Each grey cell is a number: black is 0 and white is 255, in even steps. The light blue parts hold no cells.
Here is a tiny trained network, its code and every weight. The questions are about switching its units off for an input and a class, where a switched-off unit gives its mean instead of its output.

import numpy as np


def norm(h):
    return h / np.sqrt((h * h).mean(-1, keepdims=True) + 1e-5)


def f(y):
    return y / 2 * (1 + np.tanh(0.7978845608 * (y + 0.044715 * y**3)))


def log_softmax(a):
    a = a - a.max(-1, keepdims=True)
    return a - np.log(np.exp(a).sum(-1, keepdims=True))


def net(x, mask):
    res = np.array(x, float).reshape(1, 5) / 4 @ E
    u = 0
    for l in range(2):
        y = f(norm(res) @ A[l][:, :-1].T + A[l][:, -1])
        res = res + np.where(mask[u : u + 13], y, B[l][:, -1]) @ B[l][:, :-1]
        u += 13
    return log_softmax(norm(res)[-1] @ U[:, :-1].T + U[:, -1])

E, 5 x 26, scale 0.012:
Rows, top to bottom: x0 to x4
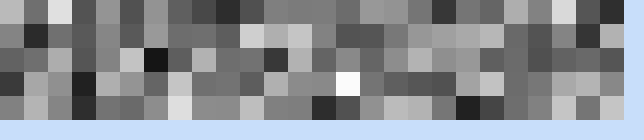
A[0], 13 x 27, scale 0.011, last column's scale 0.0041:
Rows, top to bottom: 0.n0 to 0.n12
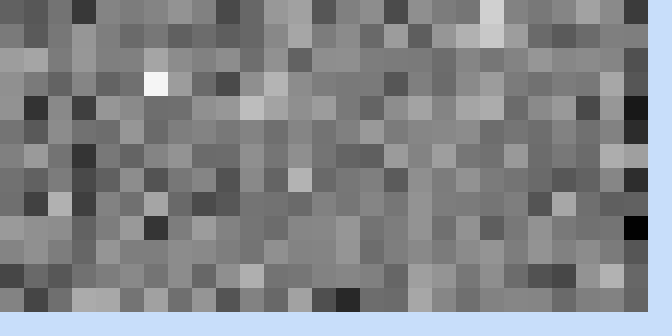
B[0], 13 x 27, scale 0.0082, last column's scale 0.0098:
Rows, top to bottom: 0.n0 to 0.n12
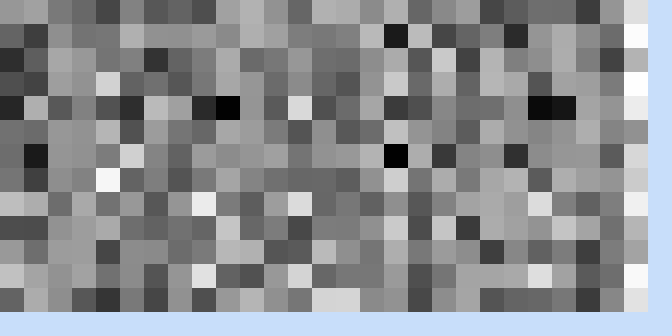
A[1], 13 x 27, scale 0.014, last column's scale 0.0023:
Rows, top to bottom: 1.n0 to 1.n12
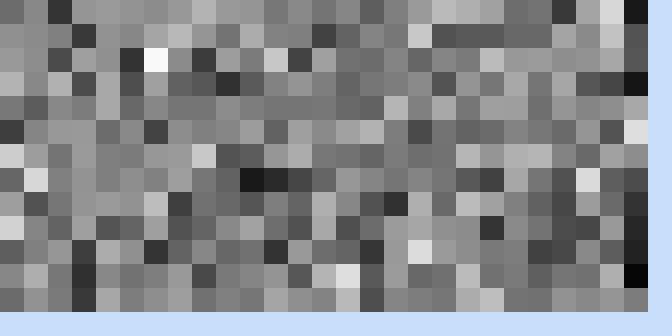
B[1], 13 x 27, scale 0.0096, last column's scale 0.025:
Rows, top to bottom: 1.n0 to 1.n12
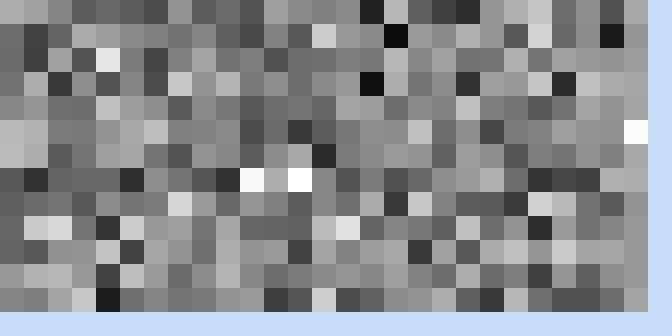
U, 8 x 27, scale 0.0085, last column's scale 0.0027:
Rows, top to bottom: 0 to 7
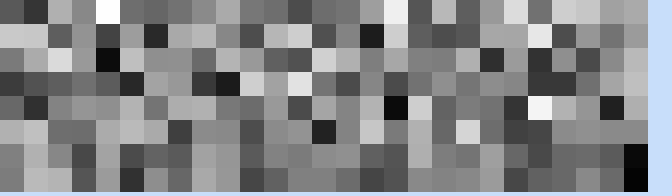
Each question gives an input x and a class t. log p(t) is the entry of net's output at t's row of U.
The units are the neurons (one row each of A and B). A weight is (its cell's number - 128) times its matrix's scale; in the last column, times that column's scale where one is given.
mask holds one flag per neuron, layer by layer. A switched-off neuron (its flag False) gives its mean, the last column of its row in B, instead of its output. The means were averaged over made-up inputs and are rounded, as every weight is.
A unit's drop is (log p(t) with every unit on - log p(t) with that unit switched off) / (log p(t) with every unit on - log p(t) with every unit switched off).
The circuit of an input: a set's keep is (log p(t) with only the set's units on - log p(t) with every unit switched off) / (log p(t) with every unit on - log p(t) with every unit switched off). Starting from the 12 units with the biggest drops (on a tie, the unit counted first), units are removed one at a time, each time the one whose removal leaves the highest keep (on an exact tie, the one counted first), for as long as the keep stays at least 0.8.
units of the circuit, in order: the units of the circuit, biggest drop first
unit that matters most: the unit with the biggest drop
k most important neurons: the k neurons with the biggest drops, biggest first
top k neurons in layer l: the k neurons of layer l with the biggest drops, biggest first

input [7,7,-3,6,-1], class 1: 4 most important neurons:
[0.n8 1.n3 0.n12 1.n7]
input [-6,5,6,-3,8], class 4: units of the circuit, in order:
[1.n1]
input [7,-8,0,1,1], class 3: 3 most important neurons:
[1.n7 0.n11 1.n0]
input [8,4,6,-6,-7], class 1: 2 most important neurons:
[1.n3 0.n8]
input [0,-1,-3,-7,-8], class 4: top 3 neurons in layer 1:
[1.n8 1.n12 1.n11]
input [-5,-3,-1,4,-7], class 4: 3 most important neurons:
[1.n8 0.n8 0.n1]
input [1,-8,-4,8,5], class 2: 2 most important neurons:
[1.n11 0.n4]
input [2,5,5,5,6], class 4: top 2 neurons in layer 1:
[1.n1 1.n7]
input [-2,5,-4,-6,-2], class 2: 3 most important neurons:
[0.n12 1.n9 1.n7]
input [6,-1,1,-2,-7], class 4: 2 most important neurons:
[1.n8 0.n1]
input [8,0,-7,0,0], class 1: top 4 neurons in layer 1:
[1.n3 1.n6 1.n10 1.n5]
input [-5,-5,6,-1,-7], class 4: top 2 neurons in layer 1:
[1.n8 1.n2]
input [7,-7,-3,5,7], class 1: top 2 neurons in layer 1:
[1.n3 1.n8]
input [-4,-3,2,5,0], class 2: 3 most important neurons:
[0.n8 1.n11 0.n10]
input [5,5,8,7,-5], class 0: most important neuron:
[0.n7]
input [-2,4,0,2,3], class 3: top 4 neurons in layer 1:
[1.n6 1.n4 1.n11 1.n9]
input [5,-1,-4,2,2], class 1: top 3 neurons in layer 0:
[0.n8 0.n9 0.n7]
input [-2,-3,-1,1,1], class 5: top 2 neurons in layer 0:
[0.n4 0.n2]
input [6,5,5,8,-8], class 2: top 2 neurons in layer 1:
[1.n12 1.n11]
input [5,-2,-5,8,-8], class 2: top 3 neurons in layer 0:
[0.n6 0.n0 0.n10]
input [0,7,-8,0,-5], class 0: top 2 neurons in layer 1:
[1.n2 1.n7]
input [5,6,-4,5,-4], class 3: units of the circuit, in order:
[0.n4]
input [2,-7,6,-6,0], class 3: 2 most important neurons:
[1.n7 0.n3]
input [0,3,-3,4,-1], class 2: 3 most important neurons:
[0.n0 0.n7 1.n6]
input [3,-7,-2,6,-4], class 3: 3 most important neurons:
[1.n7 0.n12 0.n0]
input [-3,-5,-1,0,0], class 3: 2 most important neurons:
[1.n7 0.n3]
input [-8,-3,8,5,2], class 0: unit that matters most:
0.n9
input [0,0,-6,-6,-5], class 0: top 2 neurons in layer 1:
[1.n2 1.n12]
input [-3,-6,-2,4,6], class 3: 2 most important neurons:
[1.n7 0.n1]
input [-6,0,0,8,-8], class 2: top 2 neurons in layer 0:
[0.n0 0.n6]
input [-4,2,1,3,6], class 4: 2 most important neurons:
[0.n6 1.n1]
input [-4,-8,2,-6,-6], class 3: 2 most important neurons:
[1.n7 0.n0]
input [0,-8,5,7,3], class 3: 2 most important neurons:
[1.n7 0.n12]
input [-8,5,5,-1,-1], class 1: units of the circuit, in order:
[1.n0]
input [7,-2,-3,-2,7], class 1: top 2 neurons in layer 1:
[1.n3 1.n6]
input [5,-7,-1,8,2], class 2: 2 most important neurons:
[1.n11 0.n4]
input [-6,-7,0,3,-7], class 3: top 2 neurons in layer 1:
[1.n7 1.n1]
